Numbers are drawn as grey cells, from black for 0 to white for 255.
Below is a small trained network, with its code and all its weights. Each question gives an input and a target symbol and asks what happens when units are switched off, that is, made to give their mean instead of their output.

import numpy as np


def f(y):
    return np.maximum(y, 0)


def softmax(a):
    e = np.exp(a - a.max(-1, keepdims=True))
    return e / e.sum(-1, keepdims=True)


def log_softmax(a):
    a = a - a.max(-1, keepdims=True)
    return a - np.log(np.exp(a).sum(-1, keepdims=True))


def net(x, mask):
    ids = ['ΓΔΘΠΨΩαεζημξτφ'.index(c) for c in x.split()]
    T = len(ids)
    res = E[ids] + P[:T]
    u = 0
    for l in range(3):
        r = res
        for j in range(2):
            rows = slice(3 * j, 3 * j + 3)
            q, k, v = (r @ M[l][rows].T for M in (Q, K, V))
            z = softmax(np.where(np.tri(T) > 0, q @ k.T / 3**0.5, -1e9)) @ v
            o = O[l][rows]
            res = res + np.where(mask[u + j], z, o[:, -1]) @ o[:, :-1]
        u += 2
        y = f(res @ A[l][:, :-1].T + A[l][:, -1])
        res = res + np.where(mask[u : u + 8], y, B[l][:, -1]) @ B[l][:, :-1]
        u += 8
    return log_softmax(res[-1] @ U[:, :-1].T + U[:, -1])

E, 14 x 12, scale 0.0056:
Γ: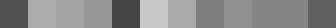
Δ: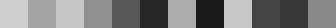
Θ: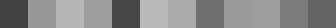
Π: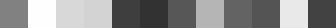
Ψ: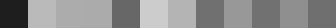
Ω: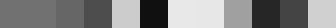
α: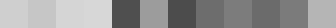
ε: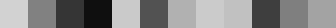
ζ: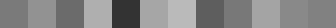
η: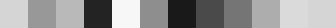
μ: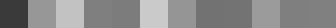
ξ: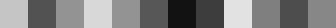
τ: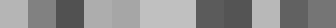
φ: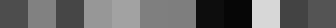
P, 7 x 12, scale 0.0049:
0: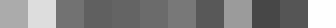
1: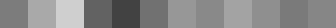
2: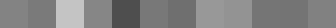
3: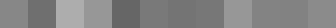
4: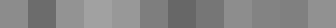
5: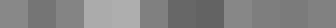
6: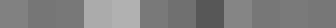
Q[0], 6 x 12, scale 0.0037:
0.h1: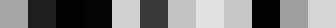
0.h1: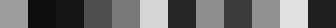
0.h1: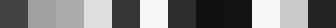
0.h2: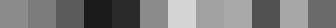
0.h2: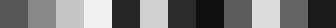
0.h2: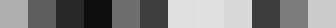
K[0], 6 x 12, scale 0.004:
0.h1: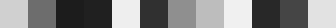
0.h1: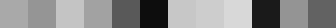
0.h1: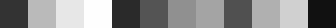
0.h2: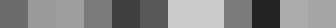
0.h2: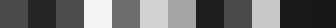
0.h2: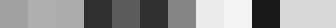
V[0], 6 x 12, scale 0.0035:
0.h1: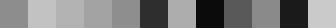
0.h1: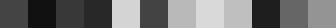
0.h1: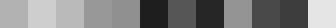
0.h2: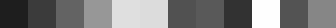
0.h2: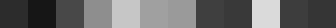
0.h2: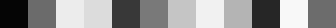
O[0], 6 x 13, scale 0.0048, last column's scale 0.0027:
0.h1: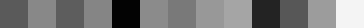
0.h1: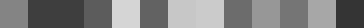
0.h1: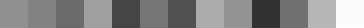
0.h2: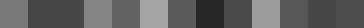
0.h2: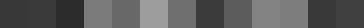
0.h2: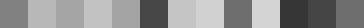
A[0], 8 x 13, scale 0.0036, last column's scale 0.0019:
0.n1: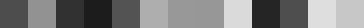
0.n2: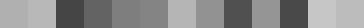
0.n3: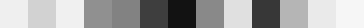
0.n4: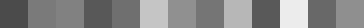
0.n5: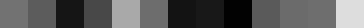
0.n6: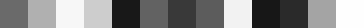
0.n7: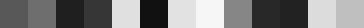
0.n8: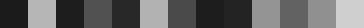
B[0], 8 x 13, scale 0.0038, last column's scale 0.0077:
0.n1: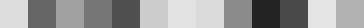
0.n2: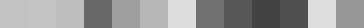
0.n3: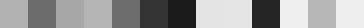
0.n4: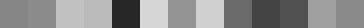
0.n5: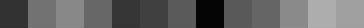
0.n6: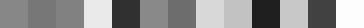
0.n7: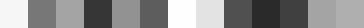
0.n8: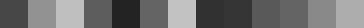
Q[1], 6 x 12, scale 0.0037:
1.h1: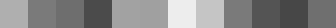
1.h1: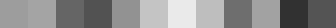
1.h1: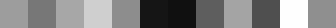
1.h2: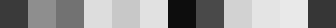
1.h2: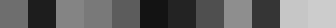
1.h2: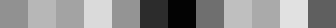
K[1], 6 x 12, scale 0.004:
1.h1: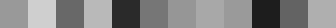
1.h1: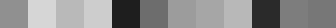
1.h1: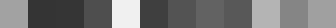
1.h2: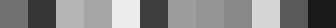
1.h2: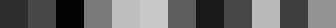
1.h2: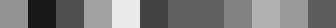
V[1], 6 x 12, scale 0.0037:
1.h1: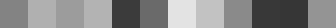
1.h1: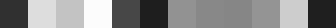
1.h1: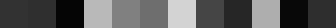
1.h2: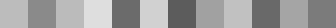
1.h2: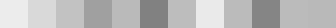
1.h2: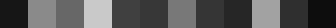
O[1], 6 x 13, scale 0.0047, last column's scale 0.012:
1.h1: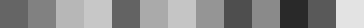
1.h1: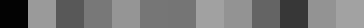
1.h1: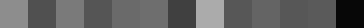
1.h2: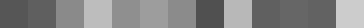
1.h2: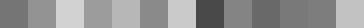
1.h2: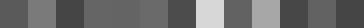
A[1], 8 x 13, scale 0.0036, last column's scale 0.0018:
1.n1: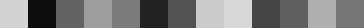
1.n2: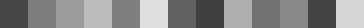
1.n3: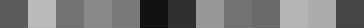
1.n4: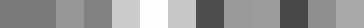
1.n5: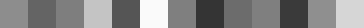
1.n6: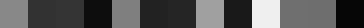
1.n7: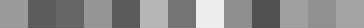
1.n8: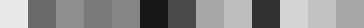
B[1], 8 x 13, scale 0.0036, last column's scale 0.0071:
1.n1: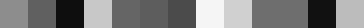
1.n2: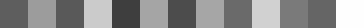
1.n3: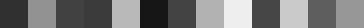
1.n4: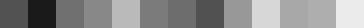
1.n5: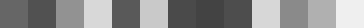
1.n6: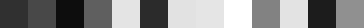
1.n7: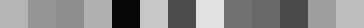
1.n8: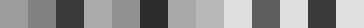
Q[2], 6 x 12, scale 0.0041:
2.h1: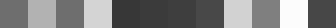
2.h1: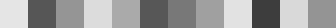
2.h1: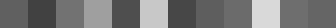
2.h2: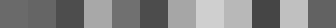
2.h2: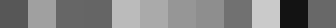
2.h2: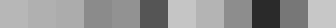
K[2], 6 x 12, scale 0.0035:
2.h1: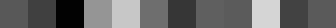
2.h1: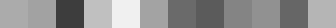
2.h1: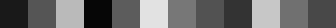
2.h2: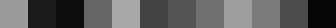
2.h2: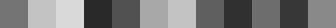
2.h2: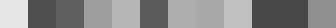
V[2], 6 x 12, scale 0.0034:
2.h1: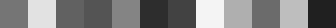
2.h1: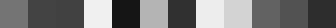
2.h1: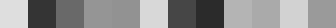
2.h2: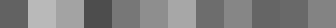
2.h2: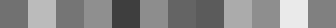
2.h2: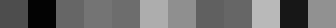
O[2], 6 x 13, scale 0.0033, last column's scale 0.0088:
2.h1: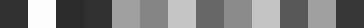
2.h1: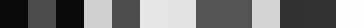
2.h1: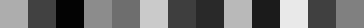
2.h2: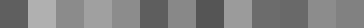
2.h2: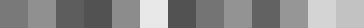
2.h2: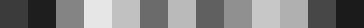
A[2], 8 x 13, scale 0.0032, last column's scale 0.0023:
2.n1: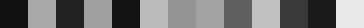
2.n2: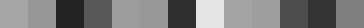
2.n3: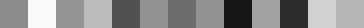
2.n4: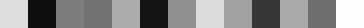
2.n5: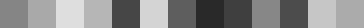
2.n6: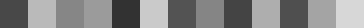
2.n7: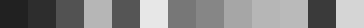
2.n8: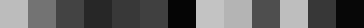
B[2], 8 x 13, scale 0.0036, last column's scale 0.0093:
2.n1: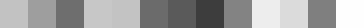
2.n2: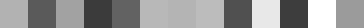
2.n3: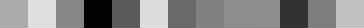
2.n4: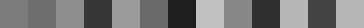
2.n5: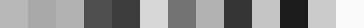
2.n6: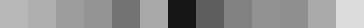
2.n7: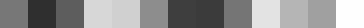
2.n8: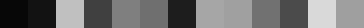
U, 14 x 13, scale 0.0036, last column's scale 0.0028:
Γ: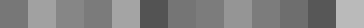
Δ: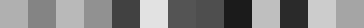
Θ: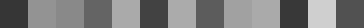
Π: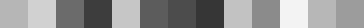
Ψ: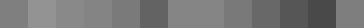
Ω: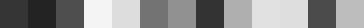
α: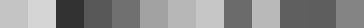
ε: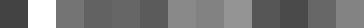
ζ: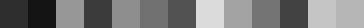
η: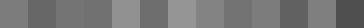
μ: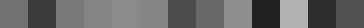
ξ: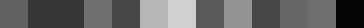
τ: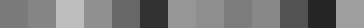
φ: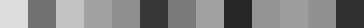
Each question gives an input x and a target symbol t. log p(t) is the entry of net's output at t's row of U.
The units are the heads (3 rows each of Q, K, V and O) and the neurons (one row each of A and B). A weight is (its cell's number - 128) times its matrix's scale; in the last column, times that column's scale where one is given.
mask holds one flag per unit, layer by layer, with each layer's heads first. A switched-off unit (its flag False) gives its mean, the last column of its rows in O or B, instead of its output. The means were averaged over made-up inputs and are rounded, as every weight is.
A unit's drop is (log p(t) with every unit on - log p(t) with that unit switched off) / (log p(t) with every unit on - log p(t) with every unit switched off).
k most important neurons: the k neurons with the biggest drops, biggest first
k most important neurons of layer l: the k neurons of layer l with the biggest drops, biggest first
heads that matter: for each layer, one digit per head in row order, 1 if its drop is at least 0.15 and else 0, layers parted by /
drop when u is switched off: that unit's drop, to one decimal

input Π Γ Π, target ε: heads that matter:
01 / 00 / 01
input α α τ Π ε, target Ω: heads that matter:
10 / 11 / 10
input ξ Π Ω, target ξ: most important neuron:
[0.n3]
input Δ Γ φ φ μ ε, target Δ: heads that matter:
11 / 10 / 01
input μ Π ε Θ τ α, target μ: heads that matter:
00 / 10 / 10
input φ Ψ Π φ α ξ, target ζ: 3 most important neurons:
[0.n3, 2.n8, 0.n6]
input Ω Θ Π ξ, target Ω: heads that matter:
00 / 00 / 10
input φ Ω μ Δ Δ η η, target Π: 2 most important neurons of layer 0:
[0.n6, 0.n1]
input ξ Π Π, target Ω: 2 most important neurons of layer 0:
[0.n6, 0.n3]
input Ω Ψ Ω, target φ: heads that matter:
10 / 11 / 10
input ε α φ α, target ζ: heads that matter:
01 / 11 / 00
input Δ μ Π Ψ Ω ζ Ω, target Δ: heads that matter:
11 / 11 / 01
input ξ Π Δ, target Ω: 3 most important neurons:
[0.n6, 1.n1, 0.n3]
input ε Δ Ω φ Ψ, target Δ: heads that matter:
01 / 00 / 00
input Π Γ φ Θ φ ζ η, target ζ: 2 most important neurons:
[0.n3, 2.n8]
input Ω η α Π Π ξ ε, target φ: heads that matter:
11 / 11 / 10
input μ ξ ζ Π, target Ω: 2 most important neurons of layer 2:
[2.n5, 2.n7]
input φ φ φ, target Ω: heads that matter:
01 / 11 / 01
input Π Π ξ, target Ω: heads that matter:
00 / 01 / 10
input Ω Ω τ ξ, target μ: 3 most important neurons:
[1.n4, 0.n3, 0.n6]
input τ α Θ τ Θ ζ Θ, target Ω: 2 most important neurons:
[2.n7, 0.n7]
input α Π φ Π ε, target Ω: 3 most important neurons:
[1.n4, 0.n6, 0.n3]
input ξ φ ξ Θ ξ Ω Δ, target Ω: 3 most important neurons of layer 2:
[2.n1, 2.n5, 2.n7]
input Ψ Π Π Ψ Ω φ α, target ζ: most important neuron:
[0.n3]
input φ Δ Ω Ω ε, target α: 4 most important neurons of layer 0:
[0.n8, 0.n5, 0.n7, 0.n3]
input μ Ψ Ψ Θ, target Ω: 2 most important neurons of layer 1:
[1.n7, 1.n2]
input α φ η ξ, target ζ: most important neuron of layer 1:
[1.n7]
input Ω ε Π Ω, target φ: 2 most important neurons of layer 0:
[0.n7, 0.n1]
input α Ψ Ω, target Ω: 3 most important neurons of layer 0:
[0.n3, 0.n6, 0.n8]
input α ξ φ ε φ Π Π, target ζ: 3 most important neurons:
[2.n8, 0.n3, 0.n6]
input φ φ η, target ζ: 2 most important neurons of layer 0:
[0.n3, 0.n5]
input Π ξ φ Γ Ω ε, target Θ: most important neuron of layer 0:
[0.n6]
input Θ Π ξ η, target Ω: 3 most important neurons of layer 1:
[1.n1, 1.n8, 1.n2]
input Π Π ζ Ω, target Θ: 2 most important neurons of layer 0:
[0.n3, 0.n6]
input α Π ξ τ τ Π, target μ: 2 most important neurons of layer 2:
[2.n5, 2.n4]
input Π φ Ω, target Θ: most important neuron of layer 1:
[1.n4]
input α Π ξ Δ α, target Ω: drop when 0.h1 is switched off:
0.2
